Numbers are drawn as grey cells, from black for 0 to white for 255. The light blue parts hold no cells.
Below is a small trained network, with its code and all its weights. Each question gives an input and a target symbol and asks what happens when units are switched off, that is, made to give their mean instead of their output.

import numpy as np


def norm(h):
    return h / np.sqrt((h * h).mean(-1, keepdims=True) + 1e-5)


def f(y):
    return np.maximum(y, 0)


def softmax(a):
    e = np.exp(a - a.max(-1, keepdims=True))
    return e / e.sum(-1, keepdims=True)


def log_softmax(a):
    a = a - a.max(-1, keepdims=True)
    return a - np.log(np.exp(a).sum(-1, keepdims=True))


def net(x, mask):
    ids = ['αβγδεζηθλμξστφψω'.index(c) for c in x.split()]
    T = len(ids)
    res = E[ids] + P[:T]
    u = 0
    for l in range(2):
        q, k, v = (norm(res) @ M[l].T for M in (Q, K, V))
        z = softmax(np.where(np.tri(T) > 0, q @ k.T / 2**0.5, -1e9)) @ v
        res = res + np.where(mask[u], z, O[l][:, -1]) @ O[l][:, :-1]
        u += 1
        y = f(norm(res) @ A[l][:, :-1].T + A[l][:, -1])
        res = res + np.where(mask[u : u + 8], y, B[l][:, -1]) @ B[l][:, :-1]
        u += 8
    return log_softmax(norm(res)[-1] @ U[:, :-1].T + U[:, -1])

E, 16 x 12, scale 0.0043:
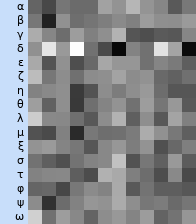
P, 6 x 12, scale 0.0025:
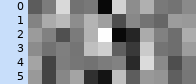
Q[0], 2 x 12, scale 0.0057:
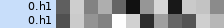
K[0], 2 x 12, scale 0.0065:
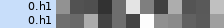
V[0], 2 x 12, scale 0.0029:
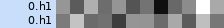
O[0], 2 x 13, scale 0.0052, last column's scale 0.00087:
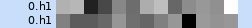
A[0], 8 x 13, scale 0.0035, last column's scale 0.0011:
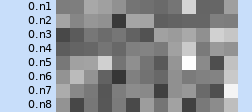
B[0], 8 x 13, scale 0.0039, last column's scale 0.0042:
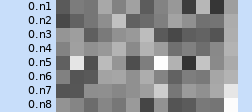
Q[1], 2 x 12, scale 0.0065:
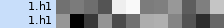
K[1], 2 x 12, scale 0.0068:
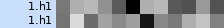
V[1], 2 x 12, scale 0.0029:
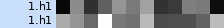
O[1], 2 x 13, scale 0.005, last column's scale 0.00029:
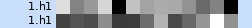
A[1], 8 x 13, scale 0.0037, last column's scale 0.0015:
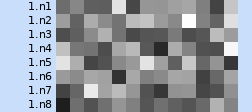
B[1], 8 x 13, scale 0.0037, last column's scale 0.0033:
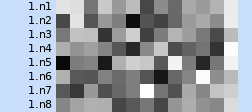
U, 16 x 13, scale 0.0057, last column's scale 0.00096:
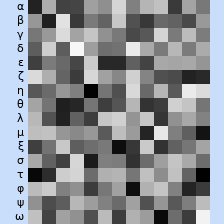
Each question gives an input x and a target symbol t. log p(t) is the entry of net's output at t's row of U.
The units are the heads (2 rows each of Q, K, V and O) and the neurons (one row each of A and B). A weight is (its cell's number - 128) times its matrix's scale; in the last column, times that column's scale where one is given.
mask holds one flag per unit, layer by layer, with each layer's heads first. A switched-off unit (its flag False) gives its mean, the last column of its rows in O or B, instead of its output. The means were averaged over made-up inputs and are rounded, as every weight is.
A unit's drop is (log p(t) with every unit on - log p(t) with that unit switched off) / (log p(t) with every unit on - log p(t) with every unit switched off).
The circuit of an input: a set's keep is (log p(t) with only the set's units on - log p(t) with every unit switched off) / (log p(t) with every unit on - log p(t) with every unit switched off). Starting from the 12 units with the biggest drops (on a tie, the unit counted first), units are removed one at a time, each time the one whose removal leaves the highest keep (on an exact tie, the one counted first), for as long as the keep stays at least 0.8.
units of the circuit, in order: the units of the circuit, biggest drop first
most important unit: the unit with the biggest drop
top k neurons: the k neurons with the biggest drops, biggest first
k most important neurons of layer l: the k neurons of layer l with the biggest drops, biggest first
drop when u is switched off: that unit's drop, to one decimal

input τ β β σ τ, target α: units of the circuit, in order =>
0.h1; 1.n5
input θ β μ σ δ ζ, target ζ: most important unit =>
0.n5
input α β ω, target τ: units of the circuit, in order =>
0.h1; 1.n7; 1.n1
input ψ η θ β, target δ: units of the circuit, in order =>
0.h1; 0.n5
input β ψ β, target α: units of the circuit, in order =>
0.h1; 0.n3; 1.n5
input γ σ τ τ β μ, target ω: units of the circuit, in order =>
0.h1; 0.n8; 1.h1
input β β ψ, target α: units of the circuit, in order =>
0.h1; 1.n5
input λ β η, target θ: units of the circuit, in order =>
0.h1; 1.h1
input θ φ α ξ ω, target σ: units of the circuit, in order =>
1.h1; 1.n6
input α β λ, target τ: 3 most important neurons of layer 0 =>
0.n5; 0.n2; 0.n8
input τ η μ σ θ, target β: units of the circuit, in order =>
0.h1; 1.n7; 1.n4
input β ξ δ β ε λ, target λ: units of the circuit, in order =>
1.n4; 1.n2
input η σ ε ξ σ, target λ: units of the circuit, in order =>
0.h1; 1.h1
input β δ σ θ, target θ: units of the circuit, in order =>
1.n5; 1.n3; 1.h1
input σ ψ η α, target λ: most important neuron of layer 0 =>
0.n7
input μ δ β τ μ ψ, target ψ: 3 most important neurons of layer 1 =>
1.n5; 1.n4; 1.n7
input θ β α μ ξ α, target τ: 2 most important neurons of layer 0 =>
0.n1; 0.n5
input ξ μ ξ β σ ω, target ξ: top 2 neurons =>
0.n3; 1.n3
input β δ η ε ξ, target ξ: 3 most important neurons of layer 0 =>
0.n5; 0.n2; 0.n8
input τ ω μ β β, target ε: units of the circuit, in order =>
1.h1
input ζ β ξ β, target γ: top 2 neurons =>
1.n1; 1.n8
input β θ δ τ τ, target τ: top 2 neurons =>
0.n7; 0.n2
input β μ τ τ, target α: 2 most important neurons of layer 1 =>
1.n5; 1.n2
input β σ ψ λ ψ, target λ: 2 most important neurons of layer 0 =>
0.n8; 0.n6
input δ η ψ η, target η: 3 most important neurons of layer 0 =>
0.n5; 0.n7; 0.n3
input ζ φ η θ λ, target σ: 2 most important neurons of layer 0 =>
0.n6; 0.n7
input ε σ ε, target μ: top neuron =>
1.n4
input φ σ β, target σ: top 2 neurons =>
1.n6; 1.n2
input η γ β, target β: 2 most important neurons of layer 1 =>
1.n7; 1.n4
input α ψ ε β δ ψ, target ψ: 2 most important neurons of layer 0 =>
0.n5; 0.n8
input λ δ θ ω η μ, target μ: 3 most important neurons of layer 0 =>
0.n3; 0.n4; 0.n5
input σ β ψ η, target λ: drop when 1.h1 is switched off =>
0.5
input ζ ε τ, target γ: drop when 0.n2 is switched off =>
0.1
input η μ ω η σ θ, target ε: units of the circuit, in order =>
1.h1
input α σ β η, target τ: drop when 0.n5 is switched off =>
0.2
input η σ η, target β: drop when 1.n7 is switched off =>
0.3
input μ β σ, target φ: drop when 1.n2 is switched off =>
0.2
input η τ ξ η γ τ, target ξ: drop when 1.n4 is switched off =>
0.1
